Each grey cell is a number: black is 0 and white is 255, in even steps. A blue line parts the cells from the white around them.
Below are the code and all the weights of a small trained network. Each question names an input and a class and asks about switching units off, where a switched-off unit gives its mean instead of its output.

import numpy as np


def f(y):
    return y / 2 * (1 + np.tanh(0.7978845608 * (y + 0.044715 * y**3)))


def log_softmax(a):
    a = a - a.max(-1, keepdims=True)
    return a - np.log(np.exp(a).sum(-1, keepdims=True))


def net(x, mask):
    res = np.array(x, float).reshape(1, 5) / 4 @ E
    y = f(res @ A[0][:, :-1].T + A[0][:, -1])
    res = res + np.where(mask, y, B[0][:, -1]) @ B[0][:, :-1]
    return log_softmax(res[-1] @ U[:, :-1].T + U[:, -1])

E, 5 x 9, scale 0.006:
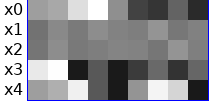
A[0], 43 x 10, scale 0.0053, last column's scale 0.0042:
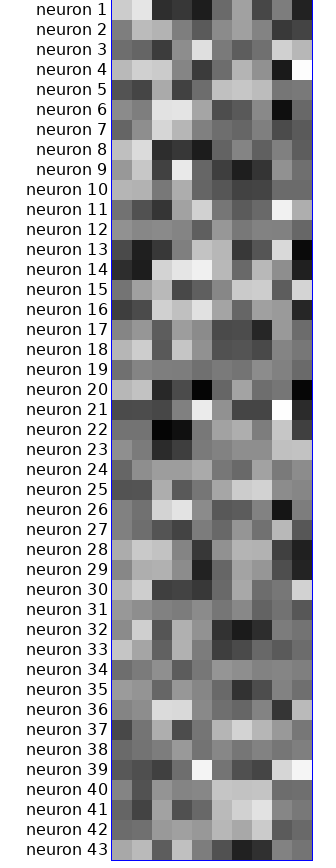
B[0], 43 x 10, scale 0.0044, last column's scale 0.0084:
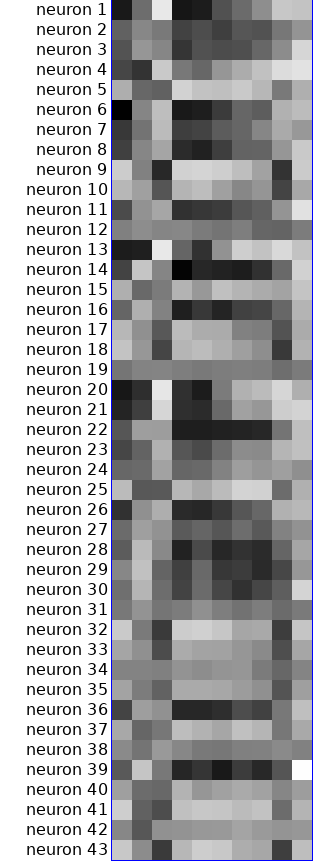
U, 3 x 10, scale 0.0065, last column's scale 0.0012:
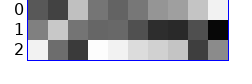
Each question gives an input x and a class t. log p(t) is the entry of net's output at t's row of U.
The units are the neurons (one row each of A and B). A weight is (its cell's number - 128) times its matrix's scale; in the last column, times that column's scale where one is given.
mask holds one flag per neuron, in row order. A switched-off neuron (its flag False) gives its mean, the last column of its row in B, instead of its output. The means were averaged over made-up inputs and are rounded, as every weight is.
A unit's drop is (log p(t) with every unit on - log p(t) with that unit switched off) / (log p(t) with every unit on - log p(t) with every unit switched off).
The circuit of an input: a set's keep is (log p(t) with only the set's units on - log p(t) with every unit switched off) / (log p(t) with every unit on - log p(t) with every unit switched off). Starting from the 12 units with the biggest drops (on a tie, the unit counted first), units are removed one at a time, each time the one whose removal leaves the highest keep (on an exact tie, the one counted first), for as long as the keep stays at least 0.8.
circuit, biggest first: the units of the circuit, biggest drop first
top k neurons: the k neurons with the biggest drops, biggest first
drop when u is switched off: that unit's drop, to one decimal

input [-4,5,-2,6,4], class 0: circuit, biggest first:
neuron 20
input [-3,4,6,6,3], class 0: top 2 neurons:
neuron 20; neuron 39
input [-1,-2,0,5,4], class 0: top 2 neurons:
neuron 4; neuron 20
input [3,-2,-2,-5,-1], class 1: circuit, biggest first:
neuron 14; neuron 4
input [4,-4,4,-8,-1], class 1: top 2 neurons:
neuron 14; neuron 16
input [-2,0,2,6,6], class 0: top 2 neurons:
neuron 4; neuron 20
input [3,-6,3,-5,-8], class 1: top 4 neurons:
neuron 39; neuron 14; neuron 16; neuron 4
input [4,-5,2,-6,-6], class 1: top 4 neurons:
neuron 14; neuron 39; neuron 16; neuron 4
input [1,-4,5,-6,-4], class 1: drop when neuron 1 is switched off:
0.1
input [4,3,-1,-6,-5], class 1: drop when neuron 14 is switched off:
0.3
